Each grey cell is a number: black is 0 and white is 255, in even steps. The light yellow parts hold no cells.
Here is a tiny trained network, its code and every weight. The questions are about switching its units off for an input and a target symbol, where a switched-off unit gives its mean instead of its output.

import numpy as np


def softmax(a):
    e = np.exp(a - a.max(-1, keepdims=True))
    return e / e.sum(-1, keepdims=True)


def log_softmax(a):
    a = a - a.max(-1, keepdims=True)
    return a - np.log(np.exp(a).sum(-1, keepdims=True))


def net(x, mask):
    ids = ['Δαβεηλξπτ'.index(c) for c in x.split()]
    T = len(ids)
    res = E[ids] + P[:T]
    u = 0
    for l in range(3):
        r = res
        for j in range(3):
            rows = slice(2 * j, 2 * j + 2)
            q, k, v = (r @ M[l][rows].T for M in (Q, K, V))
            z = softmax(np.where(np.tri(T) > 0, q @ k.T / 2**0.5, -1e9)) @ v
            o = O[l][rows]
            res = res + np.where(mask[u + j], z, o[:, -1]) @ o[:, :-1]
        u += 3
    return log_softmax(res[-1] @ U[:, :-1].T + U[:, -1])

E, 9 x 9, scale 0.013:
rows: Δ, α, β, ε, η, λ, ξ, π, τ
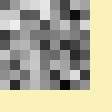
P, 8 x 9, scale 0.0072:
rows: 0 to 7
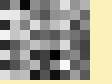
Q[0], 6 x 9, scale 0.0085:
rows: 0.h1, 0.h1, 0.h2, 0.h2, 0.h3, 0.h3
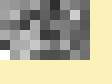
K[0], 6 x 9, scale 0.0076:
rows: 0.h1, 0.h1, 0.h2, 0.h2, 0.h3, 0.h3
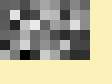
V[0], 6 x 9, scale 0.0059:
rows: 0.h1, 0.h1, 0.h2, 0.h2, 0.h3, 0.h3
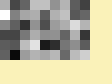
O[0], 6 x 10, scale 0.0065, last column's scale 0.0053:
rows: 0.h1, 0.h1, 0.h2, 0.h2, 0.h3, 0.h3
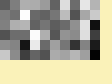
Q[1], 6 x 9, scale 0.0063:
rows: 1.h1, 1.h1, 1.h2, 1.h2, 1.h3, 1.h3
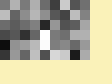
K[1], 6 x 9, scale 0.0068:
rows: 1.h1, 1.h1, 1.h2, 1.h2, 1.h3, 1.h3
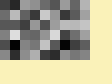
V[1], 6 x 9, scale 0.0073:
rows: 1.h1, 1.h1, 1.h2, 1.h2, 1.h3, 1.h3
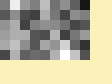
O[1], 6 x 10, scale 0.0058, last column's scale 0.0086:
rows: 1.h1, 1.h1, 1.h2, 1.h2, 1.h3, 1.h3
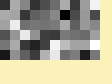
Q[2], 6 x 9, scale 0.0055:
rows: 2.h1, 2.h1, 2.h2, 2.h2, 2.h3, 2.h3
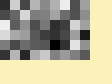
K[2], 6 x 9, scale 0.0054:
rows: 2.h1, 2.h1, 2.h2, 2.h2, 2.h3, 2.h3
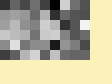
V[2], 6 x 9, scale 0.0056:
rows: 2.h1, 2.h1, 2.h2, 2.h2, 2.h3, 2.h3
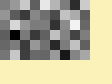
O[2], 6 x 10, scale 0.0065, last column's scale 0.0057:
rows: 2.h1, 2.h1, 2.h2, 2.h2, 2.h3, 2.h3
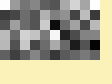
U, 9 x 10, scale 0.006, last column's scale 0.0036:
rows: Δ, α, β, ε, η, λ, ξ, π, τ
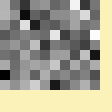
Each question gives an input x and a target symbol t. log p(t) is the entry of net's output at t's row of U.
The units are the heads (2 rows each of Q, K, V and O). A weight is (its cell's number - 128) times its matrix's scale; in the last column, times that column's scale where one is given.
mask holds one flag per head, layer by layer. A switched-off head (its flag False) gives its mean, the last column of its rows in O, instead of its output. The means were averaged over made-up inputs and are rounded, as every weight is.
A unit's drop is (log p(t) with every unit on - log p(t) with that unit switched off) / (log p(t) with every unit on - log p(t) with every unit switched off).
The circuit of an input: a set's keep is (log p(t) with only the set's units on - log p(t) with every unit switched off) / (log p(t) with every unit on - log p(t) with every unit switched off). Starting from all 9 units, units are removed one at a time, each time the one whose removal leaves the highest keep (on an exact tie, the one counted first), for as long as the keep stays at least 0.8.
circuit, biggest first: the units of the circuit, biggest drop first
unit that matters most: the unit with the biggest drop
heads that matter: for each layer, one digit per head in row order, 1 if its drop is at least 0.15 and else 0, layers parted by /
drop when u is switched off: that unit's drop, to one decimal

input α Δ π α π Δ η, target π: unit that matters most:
2.h1
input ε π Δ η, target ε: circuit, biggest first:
[2.h1, 0.h3, 0.h1]
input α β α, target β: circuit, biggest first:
[0.h1, 2.h1, 0.h2]
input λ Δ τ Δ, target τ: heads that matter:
010 / 001 / 000
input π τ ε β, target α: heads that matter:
001 / 010 / 010
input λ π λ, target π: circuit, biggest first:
[2.h2, 2.h1]
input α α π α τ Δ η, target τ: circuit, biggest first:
[1.h3, 0.h2]
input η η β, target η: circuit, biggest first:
[0.h1, 0.h3, 2.h1, 1.h2]
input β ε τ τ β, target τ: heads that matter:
010 / 001 / 000
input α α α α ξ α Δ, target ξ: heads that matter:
111 / 100 / 011
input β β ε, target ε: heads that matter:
001 / 001 / 010
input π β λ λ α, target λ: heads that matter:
101 / 110 / 000
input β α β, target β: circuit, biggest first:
[0.h3, 0.h1, 0.h2]
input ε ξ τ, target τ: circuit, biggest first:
[1.h3]
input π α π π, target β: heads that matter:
001 / 000 / 000
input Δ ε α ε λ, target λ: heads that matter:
100 / 100 / 010
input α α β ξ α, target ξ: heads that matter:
100 / 010 / 111
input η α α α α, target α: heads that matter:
000 / 101 / 100
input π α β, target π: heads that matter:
000 / 001 / 110
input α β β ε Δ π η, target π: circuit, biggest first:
[2.h1]
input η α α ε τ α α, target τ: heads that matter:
000 / 001 / 000
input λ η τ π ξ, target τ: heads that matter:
110 / 001 / 000
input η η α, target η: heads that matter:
101 / 010 / 000
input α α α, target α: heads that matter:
000 / 101 / 101
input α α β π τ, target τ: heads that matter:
000 / 001 / 000
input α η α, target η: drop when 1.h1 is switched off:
0.2
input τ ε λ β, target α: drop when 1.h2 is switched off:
0.2
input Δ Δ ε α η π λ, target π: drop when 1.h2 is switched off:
0.1
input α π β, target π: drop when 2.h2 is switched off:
0.2
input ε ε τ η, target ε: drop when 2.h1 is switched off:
0.2
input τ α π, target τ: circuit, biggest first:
[1.h3]
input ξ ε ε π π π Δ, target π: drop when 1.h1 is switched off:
0.1
